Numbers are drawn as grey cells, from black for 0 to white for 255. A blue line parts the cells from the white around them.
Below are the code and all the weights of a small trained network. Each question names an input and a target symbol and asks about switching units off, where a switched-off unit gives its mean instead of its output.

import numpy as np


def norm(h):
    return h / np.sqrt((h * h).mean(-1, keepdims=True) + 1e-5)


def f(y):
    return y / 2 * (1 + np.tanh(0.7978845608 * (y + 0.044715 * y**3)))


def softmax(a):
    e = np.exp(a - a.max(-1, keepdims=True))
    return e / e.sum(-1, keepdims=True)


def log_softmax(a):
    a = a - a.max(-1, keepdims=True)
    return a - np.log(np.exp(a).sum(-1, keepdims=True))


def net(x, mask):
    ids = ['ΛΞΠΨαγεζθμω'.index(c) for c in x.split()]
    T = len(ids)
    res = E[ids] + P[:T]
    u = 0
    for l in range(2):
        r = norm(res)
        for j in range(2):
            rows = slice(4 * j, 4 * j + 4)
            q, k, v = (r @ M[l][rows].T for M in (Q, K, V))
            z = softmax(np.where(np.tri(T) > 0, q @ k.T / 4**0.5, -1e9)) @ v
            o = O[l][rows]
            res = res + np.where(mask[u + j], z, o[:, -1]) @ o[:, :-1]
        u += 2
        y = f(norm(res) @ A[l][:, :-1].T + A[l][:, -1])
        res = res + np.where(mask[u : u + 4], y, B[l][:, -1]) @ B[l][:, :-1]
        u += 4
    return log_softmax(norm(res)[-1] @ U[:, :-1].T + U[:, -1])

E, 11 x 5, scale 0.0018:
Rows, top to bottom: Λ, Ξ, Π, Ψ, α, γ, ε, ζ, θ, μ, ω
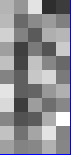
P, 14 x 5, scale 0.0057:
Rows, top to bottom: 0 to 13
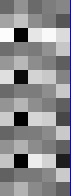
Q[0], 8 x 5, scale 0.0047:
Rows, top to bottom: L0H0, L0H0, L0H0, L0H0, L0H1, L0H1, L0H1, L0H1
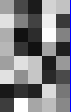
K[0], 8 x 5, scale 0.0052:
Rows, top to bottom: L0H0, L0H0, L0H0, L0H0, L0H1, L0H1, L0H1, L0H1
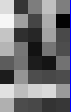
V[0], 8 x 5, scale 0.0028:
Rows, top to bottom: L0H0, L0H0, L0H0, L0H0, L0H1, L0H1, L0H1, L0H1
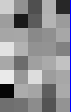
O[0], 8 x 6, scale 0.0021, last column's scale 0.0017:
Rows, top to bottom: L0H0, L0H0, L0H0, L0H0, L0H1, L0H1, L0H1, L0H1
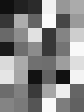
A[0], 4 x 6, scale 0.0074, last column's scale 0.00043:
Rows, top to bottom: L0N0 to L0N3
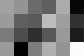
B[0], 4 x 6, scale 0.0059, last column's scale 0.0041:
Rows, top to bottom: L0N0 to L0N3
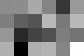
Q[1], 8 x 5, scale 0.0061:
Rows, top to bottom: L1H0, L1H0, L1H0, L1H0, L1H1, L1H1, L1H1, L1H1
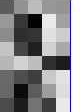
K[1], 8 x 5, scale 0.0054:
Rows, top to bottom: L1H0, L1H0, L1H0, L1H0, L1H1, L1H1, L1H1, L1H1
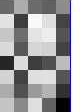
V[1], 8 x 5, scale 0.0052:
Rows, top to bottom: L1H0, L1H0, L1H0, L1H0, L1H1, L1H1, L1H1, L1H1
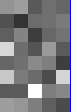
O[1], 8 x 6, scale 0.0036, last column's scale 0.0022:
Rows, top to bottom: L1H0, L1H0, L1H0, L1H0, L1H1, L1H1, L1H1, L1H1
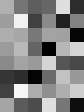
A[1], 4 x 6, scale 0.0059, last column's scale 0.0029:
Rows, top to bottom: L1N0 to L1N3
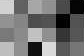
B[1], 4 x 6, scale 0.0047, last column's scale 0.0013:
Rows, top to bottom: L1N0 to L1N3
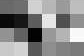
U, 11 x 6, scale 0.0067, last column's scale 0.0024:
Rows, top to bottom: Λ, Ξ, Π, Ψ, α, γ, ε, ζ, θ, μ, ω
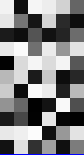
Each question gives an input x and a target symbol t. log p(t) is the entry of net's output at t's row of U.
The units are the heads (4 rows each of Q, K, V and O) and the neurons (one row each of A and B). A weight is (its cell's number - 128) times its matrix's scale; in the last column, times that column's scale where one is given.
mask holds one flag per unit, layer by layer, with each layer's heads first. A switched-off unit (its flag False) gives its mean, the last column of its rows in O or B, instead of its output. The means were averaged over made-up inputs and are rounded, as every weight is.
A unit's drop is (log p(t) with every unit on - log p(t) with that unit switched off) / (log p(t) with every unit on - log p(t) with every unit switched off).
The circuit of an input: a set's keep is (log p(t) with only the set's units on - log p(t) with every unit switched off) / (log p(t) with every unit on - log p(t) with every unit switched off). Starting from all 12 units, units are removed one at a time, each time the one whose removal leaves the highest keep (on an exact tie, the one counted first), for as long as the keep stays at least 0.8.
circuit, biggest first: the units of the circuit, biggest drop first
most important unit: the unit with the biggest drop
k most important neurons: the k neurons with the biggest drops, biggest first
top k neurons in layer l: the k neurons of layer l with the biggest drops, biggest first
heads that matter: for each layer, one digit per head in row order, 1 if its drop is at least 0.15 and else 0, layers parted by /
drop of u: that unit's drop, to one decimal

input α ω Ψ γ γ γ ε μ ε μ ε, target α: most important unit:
L0H1
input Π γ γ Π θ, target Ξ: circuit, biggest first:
[L1H1 L0N3]
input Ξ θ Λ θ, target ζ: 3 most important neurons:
[L0N2 L0N3 L1N1]
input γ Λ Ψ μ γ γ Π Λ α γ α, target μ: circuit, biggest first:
[L1H0 L0N3]
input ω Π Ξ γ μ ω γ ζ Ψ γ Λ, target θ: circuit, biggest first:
[L1N1 L1N2]
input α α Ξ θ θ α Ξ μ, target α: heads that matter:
01 / 10
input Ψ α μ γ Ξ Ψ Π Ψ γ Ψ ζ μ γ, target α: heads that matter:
10 / 11
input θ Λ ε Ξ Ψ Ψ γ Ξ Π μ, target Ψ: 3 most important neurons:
[L0N1 L0N3 L1N3]
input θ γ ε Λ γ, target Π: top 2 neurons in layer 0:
[L0N3 L0N2]
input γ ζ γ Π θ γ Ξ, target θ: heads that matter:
11 / 10
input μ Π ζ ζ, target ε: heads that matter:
11 / 10
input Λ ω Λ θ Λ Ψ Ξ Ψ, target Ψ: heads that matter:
01 / 11
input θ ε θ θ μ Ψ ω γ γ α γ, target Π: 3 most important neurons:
[L0N2 L1N1 L0N0]
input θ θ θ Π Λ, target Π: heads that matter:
11 / 01
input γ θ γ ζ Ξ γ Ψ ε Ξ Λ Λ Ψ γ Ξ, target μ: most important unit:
L1H0
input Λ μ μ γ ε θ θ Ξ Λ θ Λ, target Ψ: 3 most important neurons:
[L0N3 L0N0 L1N2]
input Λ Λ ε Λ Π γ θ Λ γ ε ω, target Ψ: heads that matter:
01 / 11
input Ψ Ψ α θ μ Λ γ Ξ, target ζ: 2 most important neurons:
[L0N2 L0N3]
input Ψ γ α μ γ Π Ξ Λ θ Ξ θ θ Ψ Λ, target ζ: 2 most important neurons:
[L0N3 L0N2]
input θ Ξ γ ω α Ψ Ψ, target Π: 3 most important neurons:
[L0N2 L0N0 L0N3]
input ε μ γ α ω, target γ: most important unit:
L0N2
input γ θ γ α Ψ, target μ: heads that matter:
11 / 10
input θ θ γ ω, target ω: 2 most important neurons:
[L0N3 L0N1]
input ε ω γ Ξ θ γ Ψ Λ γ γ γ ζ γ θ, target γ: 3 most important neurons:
[L0N2 L0N3 L1N1]
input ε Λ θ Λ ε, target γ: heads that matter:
10 / 11
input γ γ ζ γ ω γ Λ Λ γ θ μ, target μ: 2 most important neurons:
[L0N3 L0N0]
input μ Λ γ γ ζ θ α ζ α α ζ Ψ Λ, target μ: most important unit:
L0H0
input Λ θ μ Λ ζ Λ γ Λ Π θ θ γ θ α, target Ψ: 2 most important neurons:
[L0N3 L0N0]
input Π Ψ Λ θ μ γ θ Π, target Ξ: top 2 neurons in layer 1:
[L1N1 L1N3]
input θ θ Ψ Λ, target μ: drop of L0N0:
0.1
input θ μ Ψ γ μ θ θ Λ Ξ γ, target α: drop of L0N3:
0.4
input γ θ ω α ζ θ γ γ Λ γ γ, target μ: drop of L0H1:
0.3
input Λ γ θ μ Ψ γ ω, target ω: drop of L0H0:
0.3
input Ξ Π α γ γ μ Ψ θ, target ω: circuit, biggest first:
[L0N3]
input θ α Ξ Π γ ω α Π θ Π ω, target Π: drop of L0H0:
0.4
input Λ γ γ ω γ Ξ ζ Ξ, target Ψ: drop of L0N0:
0.1
